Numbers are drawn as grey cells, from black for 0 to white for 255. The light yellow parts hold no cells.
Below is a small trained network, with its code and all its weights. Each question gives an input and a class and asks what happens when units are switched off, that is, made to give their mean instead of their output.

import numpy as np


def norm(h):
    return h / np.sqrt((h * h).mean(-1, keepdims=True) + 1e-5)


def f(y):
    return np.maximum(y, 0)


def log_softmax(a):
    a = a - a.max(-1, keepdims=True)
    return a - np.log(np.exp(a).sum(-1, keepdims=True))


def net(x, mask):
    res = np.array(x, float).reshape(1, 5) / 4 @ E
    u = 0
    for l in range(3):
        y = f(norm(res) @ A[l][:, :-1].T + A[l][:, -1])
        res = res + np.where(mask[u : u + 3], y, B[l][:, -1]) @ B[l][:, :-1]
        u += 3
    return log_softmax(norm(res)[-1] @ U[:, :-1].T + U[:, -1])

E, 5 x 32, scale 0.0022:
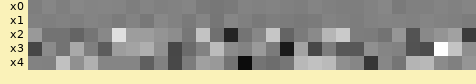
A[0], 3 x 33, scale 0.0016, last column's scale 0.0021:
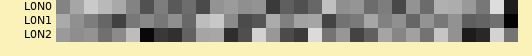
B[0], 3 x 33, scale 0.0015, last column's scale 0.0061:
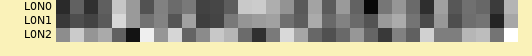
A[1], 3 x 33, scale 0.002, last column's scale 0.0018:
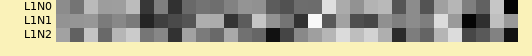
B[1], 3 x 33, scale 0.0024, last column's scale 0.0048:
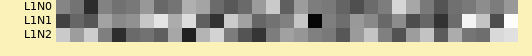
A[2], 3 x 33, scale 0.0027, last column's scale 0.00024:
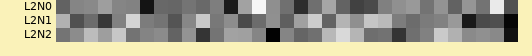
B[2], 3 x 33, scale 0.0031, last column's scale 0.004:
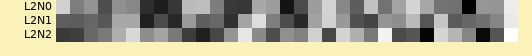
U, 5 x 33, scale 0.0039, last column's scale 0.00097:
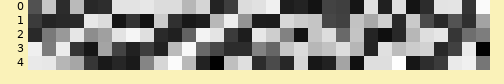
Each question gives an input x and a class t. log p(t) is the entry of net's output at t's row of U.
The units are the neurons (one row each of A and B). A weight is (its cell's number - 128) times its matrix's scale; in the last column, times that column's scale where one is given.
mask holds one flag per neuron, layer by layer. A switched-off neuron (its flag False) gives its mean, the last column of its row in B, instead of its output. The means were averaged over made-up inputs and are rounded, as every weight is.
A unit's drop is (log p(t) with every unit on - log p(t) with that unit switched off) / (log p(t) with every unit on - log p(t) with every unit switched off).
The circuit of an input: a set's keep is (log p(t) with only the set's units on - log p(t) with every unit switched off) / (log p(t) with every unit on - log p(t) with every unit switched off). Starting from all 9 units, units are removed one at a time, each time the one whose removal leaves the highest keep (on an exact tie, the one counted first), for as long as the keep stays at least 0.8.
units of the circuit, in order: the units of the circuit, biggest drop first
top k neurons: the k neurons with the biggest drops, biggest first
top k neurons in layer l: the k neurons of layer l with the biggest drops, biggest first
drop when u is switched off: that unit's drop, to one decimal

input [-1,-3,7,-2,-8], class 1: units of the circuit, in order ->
L2N1, L0N2
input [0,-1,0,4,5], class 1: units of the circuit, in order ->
L0N2
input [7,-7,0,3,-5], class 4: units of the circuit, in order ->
L1N1, L2N2
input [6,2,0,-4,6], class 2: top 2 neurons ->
L0N0, L1N1
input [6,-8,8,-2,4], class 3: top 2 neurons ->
L1N2, L0N2
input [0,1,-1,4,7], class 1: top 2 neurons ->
L2N0, L0N2
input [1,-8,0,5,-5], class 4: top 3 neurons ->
L1N1, L0N2, L2N2
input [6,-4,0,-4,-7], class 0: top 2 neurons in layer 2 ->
L2N2, L2N0
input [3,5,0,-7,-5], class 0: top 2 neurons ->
L1N1, L2N2
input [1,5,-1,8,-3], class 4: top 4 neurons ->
L1N1, L0N2, L2N0, L2N2
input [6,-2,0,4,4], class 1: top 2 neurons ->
L0N2, L1N1
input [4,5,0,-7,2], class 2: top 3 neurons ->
L1N1, L2N0, L0N2
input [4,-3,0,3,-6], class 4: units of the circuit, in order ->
L1N1, L2N2
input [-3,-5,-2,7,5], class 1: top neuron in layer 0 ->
L0N2
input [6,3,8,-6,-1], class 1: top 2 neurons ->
L2N1, L0N1
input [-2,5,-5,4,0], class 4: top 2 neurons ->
L2N0, L2N2
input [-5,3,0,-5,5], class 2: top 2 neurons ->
L1N1, L2N0
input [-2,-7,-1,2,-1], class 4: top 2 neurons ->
L1N1, L0N2
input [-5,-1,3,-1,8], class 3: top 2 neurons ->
L1N2, L0N2
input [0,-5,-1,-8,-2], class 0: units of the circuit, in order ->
L1N1
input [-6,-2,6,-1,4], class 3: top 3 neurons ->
L1N2, L0N2, L1N1
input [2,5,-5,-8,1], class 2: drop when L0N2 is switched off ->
0.3
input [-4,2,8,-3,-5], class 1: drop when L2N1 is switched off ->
0.3
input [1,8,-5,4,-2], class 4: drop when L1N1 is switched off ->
0.0
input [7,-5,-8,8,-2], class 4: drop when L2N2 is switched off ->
0.1
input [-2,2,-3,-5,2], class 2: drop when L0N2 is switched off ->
0.3
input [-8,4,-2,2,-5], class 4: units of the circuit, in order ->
L2N2
